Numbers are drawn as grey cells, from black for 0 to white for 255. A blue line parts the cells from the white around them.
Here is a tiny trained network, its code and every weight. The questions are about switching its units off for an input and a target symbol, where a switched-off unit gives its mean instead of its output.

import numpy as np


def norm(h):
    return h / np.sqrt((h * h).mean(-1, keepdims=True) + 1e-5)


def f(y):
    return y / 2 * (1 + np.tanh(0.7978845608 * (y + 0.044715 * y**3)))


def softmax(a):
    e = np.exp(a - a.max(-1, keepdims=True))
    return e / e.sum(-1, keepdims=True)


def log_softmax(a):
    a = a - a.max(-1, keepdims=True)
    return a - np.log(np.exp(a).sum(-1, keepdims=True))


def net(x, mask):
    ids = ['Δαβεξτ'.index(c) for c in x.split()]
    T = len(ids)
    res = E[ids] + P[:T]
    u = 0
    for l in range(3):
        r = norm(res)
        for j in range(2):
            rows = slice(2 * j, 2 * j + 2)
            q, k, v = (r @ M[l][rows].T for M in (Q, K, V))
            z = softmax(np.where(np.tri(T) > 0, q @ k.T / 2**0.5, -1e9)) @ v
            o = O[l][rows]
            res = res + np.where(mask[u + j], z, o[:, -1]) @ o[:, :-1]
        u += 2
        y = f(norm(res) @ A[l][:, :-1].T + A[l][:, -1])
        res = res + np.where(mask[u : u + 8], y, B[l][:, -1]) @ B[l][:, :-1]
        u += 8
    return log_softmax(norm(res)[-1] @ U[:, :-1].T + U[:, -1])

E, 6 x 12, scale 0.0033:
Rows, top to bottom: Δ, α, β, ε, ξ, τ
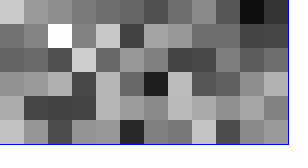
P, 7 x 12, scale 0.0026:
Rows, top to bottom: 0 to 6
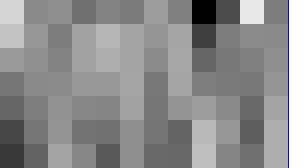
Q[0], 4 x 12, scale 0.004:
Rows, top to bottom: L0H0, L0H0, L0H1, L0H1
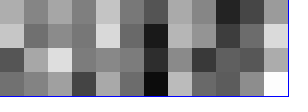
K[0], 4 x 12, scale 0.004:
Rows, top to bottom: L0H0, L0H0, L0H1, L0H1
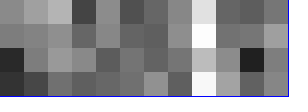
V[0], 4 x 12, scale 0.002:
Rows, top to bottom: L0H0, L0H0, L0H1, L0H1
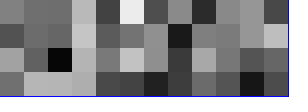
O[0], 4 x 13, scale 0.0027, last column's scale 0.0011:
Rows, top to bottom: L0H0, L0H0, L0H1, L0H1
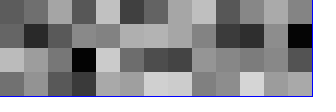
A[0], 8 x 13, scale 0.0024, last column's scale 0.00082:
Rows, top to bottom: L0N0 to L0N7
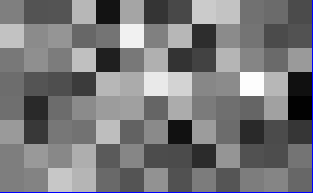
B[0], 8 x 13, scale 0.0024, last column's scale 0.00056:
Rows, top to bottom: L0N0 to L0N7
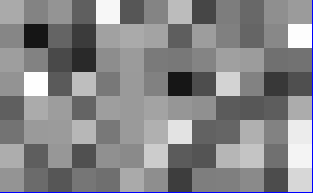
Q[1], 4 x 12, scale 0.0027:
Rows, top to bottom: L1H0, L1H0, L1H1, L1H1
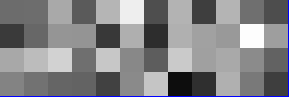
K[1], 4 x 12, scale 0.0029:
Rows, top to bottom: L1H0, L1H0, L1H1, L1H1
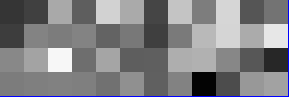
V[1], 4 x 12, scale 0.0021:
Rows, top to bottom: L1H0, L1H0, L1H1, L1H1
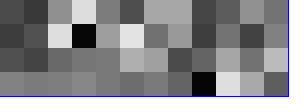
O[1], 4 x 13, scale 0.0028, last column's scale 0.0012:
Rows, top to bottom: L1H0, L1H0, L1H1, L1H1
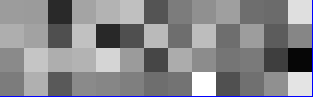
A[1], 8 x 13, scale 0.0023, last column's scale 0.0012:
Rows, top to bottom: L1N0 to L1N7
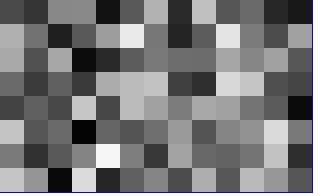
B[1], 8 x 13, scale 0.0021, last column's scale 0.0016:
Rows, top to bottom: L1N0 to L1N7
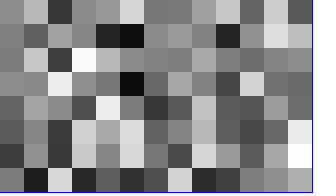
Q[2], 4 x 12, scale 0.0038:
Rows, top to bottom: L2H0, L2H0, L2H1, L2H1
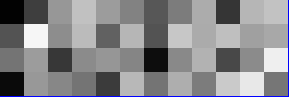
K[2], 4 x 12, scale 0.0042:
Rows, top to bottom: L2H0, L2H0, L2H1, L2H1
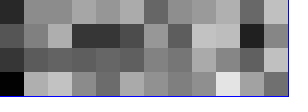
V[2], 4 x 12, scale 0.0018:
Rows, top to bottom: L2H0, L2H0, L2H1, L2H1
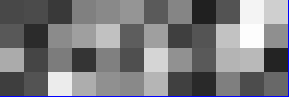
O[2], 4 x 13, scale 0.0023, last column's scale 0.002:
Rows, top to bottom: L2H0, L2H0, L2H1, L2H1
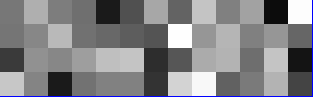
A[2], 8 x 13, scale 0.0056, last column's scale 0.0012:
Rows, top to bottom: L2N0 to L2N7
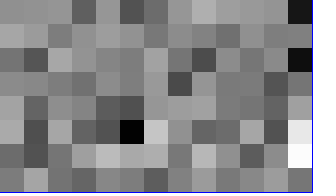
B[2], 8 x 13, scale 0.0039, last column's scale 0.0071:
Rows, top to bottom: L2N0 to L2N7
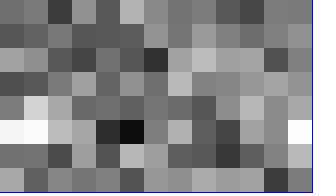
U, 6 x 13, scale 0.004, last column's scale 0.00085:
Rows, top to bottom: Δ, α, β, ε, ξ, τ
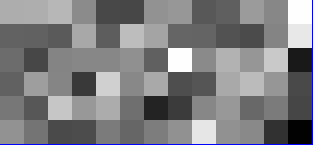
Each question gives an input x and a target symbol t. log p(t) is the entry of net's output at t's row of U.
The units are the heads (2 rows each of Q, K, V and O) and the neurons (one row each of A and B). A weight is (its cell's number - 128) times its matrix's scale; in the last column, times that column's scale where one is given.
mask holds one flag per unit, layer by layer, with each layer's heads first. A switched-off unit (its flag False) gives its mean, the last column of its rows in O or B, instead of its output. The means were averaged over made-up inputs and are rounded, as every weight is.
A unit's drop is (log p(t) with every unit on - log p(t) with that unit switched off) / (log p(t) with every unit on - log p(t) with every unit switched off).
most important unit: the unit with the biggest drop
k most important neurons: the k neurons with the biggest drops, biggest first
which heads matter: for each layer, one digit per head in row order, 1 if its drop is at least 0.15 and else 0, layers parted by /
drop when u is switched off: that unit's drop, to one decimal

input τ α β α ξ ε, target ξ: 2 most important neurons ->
L2N5, L2N6
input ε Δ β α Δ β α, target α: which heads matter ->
00 / 00 / 11
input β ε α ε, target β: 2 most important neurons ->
L2N5, L1N1
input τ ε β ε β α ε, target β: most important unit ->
L2H0
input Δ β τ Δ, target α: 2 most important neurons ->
L2N5, L1N5
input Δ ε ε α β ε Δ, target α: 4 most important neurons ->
L1N0, L2N5, L1N1, L1N2
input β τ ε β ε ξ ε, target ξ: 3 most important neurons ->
L2N5, L1N1, L1N2
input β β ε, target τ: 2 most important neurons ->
L2N5, L2N7
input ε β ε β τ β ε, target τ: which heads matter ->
01 / 00 / 00
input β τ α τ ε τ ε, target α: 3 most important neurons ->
L1N5, L2N5, L1N2
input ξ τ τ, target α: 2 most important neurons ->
L1N6, L2N5
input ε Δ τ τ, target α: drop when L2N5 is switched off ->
0.2
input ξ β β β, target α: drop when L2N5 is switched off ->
0.3
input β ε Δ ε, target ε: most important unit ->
L2N5
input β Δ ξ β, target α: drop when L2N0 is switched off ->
0.0
